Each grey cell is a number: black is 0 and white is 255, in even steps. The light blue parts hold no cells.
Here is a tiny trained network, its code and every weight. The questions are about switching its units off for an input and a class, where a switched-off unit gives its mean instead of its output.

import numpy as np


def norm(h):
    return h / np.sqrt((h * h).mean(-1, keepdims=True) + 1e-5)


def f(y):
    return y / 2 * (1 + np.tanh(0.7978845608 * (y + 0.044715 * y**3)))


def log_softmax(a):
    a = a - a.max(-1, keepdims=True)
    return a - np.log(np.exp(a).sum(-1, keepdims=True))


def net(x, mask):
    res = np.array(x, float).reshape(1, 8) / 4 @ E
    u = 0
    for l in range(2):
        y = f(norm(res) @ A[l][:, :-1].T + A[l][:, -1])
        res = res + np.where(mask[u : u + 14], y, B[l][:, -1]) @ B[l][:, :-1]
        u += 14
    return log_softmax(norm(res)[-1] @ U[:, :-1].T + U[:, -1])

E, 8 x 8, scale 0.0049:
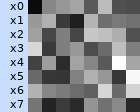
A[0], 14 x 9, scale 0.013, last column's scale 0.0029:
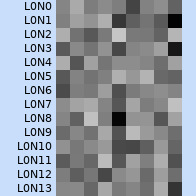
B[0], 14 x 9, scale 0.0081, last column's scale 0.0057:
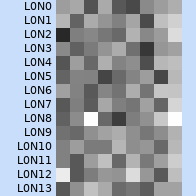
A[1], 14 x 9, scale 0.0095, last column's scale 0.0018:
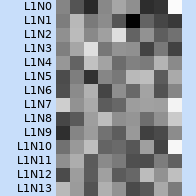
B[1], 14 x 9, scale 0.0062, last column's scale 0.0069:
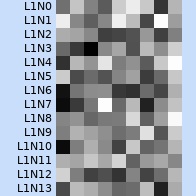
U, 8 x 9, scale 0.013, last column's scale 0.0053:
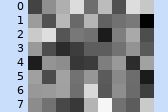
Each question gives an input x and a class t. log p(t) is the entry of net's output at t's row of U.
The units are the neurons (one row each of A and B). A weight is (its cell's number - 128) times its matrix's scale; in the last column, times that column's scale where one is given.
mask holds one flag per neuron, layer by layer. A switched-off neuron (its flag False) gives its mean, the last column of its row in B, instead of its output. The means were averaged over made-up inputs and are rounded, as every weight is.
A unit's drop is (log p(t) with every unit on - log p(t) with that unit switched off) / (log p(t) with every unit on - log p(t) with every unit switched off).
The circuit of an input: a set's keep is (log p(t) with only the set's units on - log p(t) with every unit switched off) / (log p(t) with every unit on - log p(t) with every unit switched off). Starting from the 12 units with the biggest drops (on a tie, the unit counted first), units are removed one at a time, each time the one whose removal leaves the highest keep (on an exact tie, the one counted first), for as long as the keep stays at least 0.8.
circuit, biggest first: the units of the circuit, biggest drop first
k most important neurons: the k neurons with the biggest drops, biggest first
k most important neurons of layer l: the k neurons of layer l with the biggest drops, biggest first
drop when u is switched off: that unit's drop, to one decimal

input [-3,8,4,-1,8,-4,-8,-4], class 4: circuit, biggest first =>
L0N5
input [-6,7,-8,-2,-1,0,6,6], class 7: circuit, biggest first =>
L0N8, L0N12
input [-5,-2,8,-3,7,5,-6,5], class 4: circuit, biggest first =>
L0N5, L1N6
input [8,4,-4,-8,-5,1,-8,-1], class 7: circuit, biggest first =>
L0N8, L1N0, L1N4
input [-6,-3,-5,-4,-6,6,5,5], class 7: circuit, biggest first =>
L0N8, L0N12
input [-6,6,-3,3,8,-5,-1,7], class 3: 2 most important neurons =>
L1N1, L0N8
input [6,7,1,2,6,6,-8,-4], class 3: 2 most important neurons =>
L1N12, L0N12
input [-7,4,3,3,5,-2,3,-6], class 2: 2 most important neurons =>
L0N8, L0N1
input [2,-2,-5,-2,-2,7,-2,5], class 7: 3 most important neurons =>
L0N8, L1N0, L0N1
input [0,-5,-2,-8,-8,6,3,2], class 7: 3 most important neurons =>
L0N8, L1N0, L0N1
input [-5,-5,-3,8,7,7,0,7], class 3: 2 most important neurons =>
L0N8, L0N1
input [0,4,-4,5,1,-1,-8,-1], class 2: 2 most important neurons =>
L0N0, L0N8
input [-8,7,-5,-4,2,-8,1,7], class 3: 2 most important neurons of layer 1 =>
L1N1, L1N4
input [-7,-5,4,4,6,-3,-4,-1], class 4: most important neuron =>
L1N10
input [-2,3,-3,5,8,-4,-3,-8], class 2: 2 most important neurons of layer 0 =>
L0N0, L0N8
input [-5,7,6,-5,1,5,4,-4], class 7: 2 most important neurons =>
L0N8, L1N4
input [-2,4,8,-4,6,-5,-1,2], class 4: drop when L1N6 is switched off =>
0.1
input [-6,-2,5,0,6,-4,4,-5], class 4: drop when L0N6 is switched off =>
0.2
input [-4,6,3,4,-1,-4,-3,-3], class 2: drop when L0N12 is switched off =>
0.5
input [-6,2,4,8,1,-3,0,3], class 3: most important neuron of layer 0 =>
L0N1
